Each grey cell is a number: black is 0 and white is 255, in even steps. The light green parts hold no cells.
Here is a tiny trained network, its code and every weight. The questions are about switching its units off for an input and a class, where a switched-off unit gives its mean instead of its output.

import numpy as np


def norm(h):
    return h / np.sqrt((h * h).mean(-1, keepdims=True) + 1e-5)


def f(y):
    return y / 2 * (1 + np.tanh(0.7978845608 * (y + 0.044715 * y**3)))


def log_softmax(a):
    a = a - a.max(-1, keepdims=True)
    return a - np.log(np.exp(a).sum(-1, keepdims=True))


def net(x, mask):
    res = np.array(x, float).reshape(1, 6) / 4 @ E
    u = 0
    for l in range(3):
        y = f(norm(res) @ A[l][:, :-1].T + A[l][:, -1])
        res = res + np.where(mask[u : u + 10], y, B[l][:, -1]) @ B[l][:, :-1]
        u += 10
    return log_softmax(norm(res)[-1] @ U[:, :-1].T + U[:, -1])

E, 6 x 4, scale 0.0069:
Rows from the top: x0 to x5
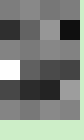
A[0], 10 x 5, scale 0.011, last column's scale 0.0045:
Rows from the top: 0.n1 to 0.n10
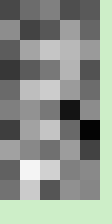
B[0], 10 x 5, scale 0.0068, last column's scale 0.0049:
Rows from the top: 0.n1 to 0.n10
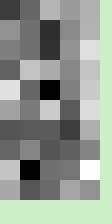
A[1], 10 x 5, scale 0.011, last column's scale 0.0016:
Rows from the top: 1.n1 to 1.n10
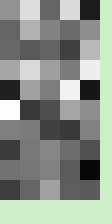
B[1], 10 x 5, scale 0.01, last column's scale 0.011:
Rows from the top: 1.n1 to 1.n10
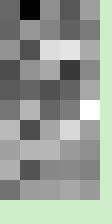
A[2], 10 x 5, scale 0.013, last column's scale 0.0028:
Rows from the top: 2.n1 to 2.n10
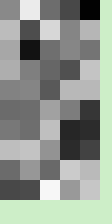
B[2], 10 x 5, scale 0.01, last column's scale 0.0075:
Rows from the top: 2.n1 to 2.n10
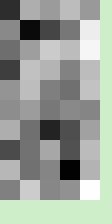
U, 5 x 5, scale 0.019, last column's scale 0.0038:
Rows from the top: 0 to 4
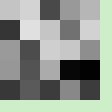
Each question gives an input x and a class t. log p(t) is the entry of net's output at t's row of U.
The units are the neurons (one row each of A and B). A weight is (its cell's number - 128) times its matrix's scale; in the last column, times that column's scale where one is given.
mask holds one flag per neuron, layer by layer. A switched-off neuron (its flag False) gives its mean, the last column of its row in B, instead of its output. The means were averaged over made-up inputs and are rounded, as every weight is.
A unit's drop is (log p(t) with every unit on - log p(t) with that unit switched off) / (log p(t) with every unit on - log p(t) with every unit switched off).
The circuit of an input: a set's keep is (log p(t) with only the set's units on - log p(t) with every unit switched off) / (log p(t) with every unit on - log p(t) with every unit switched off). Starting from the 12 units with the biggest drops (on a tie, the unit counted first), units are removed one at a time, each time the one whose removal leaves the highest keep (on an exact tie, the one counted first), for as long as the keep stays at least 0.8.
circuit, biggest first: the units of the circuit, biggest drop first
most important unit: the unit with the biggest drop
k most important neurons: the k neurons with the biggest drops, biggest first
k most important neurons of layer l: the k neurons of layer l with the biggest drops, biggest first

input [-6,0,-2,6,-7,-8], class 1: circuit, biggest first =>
2.n4
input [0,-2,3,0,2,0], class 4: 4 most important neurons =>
0.n5, 0.n9, 1.n3, 1.n1
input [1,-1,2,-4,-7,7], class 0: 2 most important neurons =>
1.n6, 0.n5
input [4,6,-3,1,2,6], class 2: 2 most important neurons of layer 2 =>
2.n2, 2.n4
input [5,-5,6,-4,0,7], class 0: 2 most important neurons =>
0.n5, 2.n2
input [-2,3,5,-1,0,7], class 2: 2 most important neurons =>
2.n2, 1.n6
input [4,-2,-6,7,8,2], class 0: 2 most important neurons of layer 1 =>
1.n6, 1.n1
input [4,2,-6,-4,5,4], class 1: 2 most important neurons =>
2.n2, 1.n8
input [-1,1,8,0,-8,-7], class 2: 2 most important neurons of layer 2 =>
2.n9, 2.n7
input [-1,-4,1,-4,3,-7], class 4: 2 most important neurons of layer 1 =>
1.n5, 1.n3
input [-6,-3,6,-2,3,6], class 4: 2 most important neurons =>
1.n5, 1.n3
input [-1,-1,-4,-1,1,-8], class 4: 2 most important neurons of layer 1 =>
1.n5, 1.n3
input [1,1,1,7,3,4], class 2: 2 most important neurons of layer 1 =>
1.n7, 1.n3
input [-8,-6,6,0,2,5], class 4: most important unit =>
0.n9
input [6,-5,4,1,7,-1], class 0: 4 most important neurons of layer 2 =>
2.n2, 2.n5, 2.n8, 2.n9
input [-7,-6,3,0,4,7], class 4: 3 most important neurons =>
0.n9, 0.n5, 1.n1
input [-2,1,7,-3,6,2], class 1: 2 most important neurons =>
2.n2, 0.n5
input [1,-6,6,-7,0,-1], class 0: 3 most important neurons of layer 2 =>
2.n2, 2.n5, 2.n8
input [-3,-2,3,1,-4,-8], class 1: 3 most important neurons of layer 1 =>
1.n6, 1.n3, 1.n7
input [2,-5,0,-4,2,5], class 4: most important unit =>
1.n1
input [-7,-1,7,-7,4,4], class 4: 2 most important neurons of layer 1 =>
1.n5, 1.n3
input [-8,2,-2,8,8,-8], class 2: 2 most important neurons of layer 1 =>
1.n3, 1.n7
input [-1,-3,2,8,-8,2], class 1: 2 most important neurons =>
2.n1, 1.n3
